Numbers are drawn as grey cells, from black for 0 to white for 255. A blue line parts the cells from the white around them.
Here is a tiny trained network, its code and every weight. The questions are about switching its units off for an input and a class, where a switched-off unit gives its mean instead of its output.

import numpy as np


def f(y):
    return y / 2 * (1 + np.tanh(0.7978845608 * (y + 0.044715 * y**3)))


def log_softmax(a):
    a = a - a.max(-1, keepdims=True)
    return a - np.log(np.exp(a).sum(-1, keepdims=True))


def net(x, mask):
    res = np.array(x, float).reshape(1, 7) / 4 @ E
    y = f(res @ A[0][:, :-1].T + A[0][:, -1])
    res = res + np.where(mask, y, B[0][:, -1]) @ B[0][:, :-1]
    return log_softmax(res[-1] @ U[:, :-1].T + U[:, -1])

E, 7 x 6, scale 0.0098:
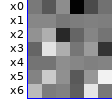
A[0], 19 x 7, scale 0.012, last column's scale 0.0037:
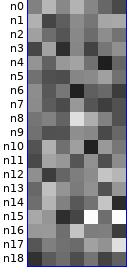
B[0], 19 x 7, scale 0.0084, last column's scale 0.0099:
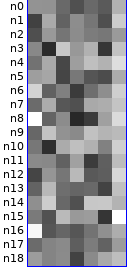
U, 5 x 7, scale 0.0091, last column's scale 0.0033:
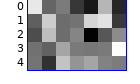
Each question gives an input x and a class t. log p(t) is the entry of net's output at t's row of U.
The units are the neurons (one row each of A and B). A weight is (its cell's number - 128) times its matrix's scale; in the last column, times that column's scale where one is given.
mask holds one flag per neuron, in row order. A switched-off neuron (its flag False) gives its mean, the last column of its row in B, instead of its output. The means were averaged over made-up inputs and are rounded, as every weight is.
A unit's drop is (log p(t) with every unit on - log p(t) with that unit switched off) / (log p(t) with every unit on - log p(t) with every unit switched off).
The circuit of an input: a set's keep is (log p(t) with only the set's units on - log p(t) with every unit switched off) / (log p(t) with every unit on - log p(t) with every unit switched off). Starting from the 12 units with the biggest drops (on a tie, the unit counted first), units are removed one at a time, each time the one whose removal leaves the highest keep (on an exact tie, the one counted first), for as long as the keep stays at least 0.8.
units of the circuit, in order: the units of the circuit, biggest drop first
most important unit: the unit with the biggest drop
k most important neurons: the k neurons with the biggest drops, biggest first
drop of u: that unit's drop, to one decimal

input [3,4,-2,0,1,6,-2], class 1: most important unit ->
n14
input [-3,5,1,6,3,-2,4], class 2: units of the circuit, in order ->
(n13, n11)
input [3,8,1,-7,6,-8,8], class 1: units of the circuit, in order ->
(n9, n7)
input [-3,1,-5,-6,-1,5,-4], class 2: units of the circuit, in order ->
(n12, n1)
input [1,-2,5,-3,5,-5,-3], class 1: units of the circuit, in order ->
(n7, n9)
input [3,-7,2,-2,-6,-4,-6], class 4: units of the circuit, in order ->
(n3, n10)
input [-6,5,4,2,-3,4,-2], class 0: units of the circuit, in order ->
(n8, n16)
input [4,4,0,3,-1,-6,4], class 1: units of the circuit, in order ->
(n4, n9)
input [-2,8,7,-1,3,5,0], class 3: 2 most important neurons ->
(n15, n4)
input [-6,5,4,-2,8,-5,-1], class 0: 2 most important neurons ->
(n8, n16)
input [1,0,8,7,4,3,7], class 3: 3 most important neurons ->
(n15, n12, n1)
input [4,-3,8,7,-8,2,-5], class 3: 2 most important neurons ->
(n3, n10)
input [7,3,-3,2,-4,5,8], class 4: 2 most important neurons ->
(n15, n8)
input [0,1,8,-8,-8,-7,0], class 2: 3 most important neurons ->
(n5, n1, n12)
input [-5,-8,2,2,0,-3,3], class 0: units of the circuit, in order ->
(n8)
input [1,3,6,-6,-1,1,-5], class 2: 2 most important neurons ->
(n5, n1)
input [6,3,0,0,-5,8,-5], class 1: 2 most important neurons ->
(n14, n8)
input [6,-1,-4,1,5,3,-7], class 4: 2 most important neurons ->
(n10, n8)
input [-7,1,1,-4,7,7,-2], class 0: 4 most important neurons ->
(n8, n16, n4, n9)
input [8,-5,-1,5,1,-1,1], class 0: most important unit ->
n6
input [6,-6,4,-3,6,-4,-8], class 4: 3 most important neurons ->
(n3, n10, n8)
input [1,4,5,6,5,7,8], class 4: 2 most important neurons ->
(n15, n4)
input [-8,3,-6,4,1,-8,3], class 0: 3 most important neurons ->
(n8, n16, n0)
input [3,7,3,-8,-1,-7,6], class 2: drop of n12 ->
0.4
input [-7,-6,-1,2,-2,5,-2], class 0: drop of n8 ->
0.2
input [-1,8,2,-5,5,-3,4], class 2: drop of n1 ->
0.2
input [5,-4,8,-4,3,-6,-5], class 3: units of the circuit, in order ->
(n3)
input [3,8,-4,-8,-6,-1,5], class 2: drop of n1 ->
0.1
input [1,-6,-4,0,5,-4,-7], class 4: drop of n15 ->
-0.1
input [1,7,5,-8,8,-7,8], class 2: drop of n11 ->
-0.1
